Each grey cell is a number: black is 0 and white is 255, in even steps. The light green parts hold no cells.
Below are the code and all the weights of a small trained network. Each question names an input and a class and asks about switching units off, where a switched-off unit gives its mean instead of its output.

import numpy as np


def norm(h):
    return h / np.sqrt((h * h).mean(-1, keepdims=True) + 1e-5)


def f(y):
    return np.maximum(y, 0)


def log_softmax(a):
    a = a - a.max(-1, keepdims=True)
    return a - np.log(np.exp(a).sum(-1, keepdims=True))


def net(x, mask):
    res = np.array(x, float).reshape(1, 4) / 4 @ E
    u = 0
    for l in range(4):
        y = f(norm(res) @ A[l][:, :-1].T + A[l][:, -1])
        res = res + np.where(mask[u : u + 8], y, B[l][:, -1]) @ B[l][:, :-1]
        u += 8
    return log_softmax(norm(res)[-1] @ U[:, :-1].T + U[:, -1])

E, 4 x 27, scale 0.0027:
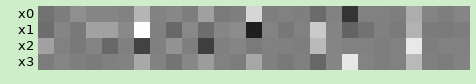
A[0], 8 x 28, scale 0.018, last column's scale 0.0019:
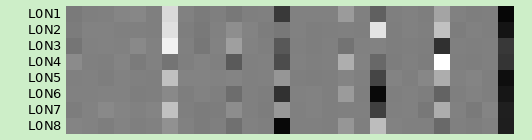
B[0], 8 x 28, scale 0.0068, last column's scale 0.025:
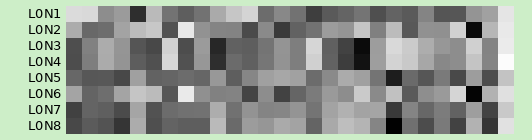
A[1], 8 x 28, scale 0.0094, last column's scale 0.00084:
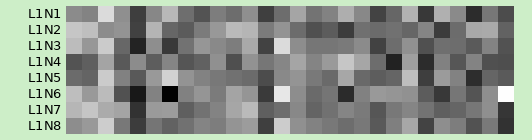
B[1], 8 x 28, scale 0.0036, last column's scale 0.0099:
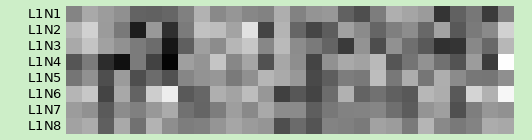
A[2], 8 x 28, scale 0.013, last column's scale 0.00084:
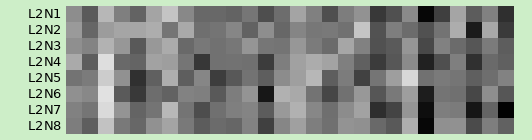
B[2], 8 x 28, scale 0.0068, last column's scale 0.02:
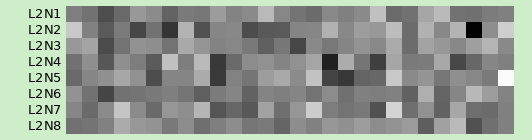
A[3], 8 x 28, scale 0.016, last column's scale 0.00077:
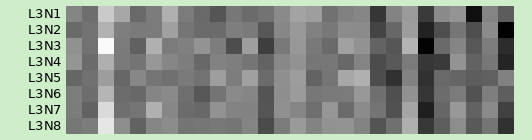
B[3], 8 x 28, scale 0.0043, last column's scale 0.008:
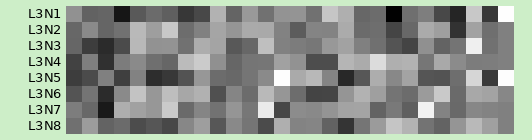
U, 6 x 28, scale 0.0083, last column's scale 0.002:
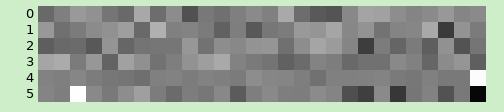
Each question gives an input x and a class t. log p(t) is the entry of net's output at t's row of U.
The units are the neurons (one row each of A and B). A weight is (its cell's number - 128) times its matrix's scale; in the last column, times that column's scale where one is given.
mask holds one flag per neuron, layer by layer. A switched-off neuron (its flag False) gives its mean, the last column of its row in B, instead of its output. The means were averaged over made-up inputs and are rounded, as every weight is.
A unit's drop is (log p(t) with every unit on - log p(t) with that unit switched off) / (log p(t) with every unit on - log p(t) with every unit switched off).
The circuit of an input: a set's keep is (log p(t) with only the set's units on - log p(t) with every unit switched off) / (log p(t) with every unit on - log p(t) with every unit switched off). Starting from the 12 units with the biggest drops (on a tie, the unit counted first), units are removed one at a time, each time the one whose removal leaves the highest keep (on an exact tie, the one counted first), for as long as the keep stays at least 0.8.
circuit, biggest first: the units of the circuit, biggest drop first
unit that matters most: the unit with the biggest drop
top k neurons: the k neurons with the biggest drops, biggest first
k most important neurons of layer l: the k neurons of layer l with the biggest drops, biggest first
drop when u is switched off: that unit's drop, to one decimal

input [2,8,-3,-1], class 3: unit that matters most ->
L0N1
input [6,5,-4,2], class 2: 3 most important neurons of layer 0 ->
(L0N5; L0N7; L0N4)
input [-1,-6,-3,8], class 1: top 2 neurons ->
(L0N1; L0N4)
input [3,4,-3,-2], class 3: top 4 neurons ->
(L0N1; L0N4; L0N8; L0N3)
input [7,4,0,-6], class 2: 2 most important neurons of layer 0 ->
(L0N5; L0N7)
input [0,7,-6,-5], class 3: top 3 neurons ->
(L0N1; L0N4; L0N2)
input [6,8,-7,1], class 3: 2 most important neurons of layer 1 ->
(L1N2; L1N7)
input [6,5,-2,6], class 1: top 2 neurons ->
(L0N2; L0N8)
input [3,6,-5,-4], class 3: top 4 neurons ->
(L0N1; L0N4; L0N2; L0N3)
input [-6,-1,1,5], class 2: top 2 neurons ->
(L0N8; L0N6)
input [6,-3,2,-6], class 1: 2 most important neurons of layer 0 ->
(L0N6; L0N8)
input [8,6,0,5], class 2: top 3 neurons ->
(L0N5; L0N7; L0N6)
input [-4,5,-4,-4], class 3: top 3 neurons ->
(L0N1; L0N4; L0N2)
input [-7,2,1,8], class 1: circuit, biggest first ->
(L0N2)
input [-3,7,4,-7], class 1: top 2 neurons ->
(L0N6; L0N3)
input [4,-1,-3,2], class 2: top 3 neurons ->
(L0N4; L0N7; L0N5)
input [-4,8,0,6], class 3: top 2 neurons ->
(L0N1; L0N6)
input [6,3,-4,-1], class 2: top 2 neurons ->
(L0N5; L0N7)
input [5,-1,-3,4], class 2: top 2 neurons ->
(L0N6; L0N7)
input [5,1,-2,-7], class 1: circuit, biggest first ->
(L0N6)
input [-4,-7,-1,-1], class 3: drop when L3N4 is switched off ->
0.0
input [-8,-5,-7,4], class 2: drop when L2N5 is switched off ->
0.1
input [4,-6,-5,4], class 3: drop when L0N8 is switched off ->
1.1
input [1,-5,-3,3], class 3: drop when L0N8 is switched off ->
1.1
